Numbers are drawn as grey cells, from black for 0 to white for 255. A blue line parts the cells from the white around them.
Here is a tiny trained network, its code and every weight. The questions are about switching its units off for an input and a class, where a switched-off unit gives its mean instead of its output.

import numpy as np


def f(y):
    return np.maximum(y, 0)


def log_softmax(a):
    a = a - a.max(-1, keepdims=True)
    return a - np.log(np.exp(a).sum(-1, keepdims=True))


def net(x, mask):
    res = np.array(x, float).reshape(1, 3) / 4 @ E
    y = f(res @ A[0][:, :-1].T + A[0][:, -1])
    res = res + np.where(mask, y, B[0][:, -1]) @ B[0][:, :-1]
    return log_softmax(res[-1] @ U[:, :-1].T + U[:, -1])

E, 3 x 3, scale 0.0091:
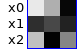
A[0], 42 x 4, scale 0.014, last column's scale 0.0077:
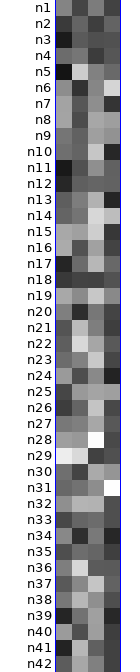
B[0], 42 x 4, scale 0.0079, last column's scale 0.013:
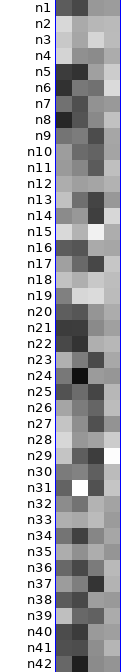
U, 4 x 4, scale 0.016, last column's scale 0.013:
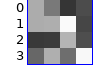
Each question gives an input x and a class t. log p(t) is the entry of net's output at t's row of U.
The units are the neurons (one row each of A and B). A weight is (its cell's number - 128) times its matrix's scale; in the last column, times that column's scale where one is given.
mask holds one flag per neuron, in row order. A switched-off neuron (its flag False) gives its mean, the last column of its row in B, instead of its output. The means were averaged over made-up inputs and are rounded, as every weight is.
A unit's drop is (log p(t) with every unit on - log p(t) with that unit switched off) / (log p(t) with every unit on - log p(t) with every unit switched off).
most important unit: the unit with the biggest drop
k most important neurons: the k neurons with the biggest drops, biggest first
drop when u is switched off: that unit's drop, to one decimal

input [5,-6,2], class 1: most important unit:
n19
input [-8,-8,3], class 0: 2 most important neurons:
(n14 n37)
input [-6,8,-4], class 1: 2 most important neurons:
(n3 n18)
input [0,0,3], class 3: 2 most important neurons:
(n5 n22)
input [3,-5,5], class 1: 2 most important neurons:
(n19 n5)
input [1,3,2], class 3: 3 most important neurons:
(n15 n28 n19)
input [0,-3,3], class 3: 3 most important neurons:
(n3 n18 n2)
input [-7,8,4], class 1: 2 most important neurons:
(n3 n18)
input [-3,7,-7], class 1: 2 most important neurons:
(n3 n2)
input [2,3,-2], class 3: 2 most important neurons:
(n15 n28)
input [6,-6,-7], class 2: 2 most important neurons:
(n22 n36)
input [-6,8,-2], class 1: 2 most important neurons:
(n3 n18)
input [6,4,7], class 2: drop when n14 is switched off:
0.1
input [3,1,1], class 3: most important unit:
n17
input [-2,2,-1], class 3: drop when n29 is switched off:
0.4
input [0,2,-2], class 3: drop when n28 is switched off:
0.2
